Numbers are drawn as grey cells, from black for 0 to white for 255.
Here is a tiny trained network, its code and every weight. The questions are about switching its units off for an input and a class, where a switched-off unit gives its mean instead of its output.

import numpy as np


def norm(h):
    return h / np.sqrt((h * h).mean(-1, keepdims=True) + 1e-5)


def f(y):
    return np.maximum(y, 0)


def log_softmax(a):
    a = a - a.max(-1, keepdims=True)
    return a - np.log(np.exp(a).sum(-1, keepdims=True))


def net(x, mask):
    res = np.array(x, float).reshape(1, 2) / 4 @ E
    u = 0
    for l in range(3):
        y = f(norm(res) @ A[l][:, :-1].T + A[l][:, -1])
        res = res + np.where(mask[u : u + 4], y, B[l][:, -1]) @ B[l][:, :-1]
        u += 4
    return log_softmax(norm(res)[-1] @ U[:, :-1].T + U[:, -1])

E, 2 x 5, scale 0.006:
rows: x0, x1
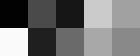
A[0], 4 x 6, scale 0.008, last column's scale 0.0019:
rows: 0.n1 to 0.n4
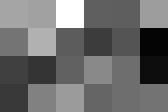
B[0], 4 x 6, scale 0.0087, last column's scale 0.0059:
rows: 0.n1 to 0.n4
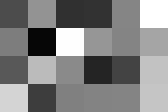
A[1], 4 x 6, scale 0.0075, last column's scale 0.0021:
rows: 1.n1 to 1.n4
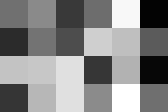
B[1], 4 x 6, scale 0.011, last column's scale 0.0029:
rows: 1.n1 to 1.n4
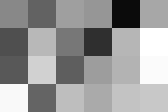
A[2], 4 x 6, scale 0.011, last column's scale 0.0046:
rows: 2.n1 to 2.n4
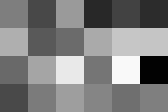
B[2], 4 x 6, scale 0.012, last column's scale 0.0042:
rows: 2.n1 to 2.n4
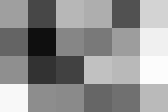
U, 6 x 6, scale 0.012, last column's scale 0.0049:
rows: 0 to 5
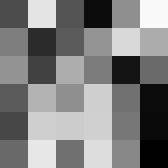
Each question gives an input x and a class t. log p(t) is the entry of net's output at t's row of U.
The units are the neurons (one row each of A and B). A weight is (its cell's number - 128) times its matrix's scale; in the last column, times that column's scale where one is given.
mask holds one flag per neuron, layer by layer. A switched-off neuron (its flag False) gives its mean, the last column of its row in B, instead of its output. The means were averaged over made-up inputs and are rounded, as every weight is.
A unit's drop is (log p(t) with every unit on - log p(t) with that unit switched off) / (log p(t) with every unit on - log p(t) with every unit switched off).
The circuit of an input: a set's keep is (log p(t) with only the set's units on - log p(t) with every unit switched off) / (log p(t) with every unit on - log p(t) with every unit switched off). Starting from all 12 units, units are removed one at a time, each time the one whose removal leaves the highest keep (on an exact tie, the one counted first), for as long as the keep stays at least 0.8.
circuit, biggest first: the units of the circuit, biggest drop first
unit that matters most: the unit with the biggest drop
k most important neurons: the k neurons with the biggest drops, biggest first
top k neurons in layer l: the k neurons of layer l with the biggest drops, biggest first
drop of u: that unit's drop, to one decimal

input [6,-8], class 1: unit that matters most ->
0.n1
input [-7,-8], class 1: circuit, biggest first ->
2.n3; 1.n4
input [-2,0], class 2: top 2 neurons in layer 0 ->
0.n1; 0.n3
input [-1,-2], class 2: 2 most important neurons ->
0.n1; 2.n1
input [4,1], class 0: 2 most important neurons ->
0.n4; 0.n2
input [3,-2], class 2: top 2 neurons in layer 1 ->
1.n3; 1.n2
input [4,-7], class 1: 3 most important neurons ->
0.n1; 1.n4; 2.n3
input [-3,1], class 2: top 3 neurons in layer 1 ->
1.n1; 1.n2; 1.n3
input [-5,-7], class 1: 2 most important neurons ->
0.n2; 2.n3
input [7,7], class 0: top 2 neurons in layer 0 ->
0.n4; 0.n3
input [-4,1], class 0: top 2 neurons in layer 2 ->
2.n2; 2.n3
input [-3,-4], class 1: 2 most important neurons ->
0.n2; 0.n3
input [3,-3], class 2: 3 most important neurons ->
1.n3; 0.n3; 0.n4
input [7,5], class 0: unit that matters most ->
1.n2
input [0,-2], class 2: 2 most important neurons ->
0.n4; 1.n3
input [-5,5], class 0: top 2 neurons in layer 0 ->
0.n1; 0.n4
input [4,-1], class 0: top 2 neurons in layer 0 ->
0.n2; 0.n1
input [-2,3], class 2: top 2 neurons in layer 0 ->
0.n1; 0.n3
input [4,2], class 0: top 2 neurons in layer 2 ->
2.n3; 2.n2
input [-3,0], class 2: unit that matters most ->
0.n1
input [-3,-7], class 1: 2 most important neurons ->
0.n2; 2.n3
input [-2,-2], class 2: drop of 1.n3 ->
0.0
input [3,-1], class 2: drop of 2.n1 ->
0.1
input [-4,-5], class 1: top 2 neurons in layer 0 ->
0.n2; 0.n3
